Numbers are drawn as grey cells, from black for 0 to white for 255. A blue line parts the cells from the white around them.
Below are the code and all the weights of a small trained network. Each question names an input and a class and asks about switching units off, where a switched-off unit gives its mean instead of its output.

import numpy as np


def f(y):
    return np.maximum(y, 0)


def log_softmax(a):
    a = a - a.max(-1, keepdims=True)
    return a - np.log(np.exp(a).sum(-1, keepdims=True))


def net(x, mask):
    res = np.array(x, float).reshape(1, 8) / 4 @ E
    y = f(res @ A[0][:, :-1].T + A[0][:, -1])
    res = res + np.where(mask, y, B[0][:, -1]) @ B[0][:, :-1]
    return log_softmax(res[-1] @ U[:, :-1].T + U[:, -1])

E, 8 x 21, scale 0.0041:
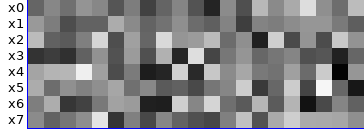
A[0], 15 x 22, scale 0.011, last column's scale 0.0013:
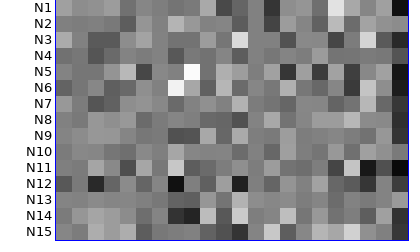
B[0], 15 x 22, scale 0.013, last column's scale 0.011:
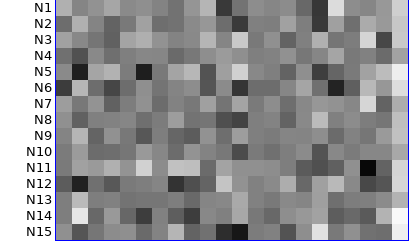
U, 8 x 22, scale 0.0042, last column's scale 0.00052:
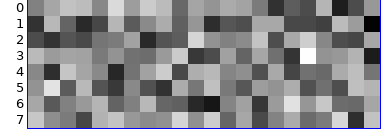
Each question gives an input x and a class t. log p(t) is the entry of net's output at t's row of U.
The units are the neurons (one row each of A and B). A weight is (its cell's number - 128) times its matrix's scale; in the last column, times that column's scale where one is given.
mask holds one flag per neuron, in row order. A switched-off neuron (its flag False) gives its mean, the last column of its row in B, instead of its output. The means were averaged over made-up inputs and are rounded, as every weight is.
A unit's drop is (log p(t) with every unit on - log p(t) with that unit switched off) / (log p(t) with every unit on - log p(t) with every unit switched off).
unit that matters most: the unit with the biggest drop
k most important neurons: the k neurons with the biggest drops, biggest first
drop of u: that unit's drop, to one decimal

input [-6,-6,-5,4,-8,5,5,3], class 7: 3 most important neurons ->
[N3; N2; N7]
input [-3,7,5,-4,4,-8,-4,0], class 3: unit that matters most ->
N1
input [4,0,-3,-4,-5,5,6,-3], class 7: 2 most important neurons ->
[N3; N6]
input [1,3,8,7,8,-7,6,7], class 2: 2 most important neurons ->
[N12; N4]
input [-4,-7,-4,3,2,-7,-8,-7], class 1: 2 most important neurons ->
[N6; N2]
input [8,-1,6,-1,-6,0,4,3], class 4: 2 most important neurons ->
[N5; N14]
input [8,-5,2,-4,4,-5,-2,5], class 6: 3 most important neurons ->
[N15; N8; N2]
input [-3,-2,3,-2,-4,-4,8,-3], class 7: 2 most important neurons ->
[N3; N7]
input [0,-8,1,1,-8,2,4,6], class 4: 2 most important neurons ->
[N5; N2]
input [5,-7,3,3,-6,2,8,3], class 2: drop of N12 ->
0.5
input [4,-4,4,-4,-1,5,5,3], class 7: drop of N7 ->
0.2
